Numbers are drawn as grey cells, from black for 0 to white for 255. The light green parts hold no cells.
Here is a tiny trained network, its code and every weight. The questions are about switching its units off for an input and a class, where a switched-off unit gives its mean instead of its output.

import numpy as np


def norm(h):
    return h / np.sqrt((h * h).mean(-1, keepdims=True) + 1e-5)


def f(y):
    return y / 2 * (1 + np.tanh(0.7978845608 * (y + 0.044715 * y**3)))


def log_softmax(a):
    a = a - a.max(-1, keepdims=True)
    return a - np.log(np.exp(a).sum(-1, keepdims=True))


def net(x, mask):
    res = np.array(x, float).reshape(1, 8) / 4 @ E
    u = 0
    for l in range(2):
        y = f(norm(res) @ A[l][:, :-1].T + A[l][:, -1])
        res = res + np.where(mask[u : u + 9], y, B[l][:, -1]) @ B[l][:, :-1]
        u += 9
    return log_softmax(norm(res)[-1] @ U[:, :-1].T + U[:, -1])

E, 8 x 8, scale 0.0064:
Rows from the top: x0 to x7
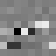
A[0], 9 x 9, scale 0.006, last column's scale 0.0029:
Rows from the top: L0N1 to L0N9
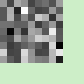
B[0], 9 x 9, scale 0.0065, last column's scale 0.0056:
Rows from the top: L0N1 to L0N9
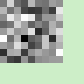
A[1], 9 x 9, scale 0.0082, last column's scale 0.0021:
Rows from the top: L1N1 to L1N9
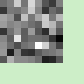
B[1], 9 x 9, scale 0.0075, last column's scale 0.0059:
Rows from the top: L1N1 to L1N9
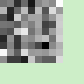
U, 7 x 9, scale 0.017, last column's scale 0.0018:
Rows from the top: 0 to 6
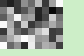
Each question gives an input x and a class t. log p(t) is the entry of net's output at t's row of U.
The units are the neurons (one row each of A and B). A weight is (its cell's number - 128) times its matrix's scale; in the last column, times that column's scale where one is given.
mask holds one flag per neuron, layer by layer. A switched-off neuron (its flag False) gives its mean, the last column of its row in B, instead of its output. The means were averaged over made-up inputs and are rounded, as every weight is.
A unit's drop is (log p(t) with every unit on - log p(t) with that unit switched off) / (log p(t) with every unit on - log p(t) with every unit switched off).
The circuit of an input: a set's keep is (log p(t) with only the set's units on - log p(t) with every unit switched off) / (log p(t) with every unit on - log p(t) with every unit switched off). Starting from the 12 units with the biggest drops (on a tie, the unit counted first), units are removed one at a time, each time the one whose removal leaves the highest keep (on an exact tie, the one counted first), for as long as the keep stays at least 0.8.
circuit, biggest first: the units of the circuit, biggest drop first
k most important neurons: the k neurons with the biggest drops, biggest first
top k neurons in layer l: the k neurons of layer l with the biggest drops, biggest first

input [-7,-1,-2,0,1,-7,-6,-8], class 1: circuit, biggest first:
[L1N9]
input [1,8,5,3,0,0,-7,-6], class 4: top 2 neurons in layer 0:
[L0N5 L0N7]
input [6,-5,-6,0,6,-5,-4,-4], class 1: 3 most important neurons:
[L0N2 L1N9 L1N5]
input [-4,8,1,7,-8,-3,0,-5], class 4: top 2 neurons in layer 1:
[L1N6 L1N1]
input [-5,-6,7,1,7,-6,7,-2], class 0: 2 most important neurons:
[L1N3 L0N8]
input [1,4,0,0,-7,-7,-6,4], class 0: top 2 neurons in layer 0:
[L0N7 L0N2]
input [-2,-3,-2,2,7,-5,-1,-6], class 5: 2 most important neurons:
[L0N3 L1N3]
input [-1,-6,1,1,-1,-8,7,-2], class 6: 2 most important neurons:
[L0N5 L0N3]
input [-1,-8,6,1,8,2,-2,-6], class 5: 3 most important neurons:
[L0N3 L1N3 L1N1]
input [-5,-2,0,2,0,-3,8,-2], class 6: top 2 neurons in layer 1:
[L1N1 L1N5]
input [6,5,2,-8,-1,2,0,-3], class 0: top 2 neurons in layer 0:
[L0N5 L0N3]
